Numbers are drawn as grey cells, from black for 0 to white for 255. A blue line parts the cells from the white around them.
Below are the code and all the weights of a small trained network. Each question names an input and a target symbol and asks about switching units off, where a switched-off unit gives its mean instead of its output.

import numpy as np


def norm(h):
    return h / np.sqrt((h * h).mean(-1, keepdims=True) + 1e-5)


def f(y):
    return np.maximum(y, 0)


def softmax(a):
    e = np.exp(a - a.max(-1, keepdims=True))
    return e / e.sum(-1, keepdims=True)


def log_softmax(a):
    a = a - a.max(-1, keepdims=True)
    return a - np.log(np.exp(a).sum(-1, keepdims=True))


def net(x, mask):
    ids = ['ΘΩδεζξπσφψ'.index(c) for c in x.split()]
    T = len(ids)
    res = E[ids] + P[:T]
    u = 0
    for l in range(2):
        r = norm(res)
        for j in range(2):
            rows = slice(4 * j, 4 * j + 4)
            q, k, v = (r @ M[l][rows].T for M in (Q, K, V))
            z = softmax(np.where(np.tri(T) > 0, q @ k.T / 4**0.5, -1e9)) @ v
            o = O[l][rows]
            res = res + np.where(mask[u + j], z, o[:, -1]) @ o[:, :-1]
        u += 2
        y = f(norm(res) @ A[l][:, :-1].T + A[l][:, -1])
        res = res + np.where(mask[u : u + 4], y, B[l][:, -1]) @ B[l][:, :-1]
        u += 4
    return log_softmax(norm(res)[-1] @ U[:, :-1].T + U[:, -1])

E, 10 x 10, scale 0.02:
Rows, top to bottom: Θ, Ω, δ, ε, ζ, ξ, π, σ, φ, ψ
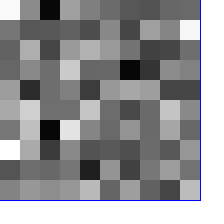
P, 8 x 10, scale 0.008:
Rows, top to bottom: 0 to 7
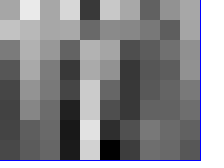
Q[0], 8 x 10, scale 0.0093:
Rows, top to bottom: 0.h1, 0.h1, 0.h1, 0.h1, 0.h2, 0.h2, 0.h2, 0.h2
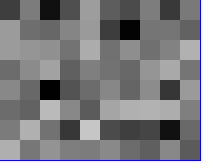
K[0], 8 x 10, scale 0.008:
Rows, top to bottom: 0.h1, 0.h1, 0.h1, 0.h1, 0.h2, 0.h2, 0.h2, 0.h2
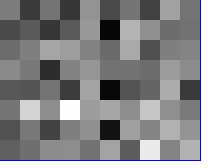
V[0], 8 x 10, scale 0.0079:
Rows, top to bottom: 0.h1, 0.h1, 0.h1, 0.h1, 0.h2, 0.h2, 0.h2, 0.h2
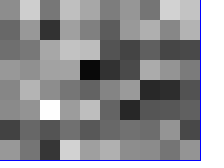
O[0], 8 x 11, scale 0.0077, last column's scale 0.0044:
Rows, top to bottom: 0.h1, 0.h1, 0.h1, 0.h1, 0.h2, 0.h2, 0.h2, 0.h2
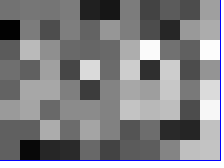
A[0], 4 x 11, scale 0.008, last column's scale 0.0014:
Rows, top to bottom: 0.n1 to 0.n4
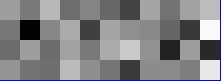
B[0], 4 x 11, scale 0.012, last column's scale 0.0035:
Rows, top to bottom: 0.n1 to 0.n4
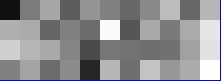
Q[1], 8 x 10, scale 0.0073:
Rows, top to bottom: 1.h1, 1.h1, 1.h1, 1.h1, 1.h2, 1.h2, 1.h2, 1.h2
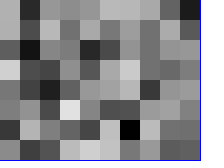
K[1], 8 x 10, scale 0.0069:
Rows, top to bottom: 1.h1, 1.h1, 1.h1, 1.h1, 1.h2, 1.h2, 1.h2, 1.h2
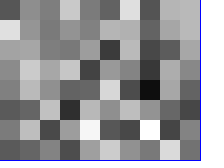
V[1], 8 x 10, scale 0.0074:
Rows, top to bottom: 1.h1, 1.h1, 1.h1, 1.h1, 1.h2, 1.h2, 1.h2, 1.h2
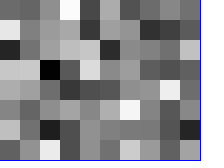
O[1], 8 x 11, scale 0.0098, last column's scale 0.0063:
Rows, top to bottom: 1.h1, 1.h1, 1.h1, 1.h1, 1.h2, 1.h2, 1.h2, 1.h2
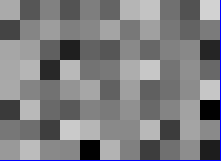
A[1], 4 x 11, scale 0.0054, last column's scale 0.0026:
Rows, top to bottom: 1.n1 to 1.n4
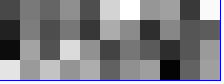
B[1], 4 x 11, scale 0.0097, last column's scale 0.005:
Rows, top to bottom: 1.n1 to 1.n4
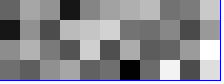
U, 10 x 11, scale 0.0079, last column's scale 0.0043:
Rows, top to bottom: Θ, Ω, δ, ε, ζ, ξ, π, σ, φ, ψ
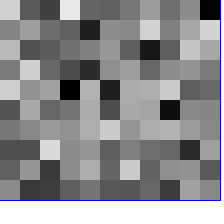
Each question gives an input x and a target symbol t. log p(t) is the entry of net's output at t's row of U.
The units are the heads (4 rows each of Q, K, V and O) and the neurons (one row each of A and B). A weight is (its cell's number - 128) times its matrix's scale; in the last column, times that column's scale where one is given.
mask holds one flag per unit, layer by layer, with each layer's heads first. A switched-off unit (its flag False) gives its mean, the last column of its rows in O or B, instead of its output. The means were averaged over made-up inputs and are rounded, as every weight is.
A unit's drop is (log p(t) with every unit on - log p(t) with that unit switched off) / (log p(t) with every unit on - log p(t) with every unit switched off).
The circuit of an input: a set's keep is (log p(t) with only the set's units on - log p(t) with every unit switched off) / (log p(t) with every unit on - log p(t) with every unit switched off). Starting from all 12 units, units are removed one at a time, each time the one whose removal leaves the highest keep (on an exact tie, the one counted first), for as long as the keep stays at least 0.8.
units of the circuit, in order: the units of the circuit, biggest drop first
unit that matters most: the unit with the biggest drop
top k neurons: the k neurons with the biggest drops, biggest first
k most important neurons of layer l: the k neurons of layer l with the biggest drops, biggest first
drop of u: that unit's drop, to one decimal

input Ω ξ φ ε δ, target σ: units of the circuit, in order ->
1.h1
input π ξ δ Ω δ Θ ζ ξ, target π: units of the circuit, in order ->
0.h1; 1.h1
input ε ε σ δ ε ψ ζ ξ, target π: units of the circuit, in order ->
1.h1; 0.h1
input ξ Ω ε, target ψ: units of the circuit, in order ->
0.h2; 1.h1
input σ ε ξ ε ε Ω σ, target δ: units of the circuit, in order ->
0.h2; 0.h1
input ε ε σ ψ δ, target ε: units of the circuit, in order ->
0.h1; 1.h2; 0.h2
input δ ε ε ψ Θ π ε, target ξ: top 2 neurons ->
0.n3; 1.n3
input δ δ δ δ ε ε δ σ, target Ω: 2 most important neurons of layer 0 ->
0.n4; 0.n1
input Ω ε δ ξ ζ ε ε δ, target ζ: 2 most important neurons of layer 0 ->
0.n2; 0.n3
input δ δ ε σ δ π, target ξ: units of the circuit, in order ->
0.h1; 1.n3
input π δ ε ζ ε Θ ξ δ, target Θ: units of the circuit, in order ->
0.h1; 0.n3; 1.n4; 1.h2
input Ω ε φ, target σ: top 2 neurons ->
0.n4; 1.n3
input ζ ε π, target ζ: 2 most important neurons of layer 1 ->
1.n1; 1.n3
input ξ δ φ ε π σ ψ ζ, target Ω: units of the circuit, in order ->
0.n2
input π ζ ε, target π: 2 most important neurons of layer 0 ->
0.n4; 0.n2
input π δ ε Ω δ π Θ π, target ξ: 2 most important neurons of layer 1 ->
1.n3; 1.n4
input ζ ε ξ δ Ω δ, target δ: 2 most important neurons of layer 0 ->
0.n3; 0.n1
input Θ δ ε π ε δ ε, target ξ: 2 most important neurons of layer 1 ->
1.n3; 1.n4
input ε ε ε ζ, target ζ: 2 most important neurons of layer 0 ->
0.n4; 0.n3
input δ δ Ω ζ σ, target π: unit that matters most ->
0.h1
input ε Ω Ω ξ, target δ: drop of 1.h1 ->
0.2
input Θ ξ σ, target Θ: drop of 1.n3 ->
0.0
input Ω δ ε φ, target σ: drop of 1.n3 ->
0.1
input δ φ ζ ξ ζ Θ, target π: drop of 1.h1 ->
0.2
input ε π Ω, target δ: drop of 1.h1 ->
0.2
